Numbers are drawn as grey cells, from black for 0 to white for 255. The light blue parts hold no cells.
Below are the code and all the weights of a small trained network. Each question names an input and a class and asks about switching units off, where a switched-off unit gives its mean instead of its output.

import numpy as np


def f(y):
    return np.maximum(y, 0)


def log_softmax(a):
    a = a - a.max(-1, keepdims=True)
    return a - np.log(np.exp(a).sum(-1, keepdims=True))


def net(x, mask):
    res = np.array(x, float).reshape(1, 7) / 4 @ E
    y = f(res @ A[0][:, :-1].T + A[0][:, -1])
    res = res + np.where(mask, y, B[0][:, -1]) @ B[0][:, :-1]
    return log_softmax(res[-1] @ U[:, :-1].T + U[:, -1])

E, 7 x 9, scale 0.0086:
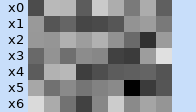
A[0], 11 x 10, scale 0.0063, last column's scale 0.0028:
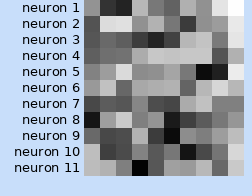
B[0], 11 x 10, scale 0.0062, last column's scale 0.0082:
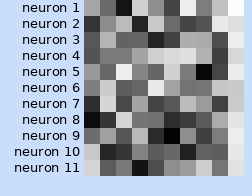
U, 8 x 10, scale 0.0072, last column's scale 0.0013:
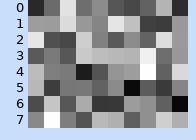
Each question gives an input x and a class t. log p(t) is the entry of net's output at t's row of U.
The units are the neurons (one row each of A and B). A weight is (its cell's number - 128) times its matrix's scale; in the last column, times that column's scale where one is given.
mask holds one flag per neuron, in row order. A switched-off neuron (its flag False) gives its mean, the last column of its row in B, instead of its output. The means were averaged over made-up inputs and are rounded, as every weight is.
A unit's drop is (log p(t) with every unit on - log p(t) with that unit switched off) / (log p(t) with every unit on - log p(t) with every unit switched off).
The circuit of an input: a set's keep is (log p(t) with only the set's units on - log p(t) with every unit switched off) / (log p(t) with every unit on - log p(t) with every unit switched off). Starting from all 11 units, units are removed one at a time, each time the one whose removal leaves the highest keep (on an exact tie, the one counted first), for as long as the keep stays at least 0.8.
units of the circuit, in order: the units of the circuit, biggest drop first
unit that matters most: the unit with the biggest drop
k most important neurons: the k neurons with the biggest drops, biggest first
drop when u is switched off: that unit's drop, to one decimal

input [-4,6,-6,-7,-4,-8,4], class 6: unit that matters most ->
neuron 7
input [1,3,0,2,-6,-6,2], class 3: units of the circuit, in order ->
neuron 4; neuron 10
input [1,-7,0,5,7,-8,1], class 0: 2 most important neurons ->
neuron 8; neuron 2
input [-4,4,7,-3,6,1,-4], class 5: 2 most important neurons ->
neuron 10; neuron 2
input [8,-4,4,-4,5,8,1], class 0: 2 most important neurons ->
neuron 2; neuron 8
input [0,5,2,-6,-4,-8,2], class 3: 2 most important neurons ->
neuron 4; neuron 1
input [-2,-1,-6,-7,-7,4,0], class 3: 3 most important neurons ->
neuron 4; neuron 9; neuron 5
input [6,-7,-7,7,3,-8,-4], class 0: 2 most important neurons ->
neuron 2; neuron 8
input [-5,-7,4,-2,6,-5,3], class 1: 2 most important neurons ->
neuron 5; neuron 8
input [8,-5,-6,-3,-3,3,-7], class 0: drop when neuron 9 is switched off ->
-0.1
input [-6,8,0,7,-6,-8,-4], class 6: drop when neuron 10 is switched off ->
0.0
